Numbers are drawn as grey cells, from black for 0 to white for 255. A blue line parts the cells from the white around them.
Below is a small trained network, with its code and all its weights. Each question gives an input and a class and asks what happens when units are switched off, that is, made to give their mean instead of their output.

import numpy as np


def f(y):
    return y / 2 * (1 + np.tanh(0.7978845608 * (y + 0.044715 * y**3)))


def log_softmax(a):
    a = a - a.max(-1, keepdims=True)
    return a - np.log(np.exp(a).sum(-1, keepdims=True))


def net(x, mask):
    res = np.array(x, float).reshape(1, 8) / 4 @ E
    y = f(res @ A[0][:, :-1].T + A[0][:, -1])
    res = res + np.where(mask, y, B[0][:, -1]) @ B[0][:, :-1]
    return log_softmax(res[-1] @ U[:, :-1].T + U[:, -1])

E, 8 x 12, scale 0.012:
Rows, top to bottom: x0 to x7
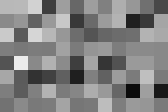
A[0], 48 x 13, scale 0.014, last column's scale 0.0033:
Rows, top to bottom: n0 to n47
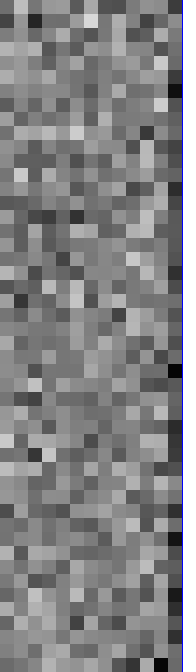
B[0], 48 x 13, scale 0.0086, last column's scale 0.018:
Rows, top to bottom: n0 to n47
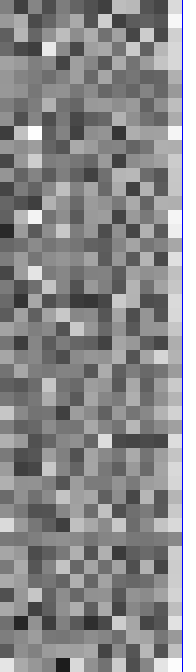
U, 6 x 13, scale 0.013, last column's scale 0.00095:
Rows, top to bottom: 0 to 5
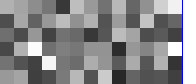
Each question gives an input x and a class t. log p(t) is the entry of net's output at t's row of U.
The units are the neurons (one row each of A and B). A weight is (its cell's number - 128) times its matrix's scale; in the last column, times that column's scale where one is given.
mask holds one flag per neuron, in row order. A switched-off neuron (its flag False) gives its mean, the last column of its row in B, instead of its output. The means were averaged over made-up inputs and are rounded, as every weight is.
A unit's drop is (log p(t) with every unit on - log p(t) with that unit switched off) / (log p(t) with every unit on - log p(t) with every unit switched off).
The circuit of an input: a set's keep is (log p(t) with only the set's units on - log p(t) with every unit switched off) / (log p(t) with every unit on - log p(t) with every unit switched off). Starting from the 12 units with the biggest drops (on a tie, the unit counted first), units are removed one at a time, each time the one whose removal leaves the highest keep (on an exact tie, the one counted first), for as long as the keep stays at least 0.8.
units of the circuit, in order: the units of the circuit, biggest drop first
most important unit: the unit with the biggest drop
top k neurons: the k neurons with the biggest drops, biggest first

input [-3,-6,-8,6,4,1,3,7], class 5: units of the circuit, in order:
(n1)
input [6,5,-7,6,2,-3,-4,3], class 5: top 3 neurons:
(n1 n36 n41)
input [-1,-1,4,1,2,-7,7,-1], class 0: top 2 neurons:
(n47 n15)
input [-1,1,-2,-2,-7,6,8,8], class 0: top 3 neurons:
(n47 n25 n10)
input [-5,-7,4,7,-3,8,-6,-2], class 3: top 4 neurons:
(n15 n11 n19 n47)
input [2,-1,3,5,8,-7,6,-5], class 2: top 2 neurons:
(n44 n0)
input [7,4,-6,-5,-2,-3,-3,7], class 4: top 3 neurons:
(n3 n27 n33)
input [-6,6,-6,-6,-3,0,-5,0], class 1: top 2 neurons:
(n2 n46)
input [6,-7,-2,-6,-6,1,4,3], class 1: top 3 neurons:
(n16 n40 n44)
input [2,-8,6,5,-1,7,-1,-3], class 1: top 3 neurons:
(n16 n40 n22)
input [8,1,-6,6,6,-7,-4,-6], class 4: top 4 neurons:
(n33 n27 n3 n15)
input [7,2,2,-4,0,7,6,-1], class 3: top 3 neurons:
(n15 n19 n11)
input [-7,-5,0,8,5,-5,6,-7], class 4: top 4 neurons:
(n20 n14 n32 n37)
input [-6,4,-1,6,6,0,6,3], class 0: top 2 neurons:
(n47 n21)
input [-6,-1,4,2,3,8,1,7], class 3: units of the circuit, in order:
(n15)
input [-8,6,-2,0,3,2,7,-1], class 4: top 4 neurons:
(n32 n20 n28 n14)
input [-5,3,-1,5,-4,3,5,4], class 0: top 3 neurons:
(n47 n3 n10)
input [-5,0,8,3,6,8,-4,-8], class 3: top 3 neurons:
(n15 n19 n11)
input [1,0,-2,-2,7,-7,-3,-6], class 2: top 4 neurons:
(n44 n0 n15 n12)
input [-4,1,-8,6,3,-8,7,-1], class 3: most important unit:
n9
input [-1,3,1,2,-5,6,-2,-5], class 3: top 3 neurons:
(n15 n11 n44)
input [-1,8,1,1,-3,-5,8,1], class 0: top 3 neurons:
(n47 n25 n16)
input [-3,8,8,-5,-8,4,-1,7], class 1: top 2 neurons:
(n2 n13)
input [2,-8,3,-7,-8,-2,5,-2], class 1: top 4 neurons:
(n16 n40 n44 n22)
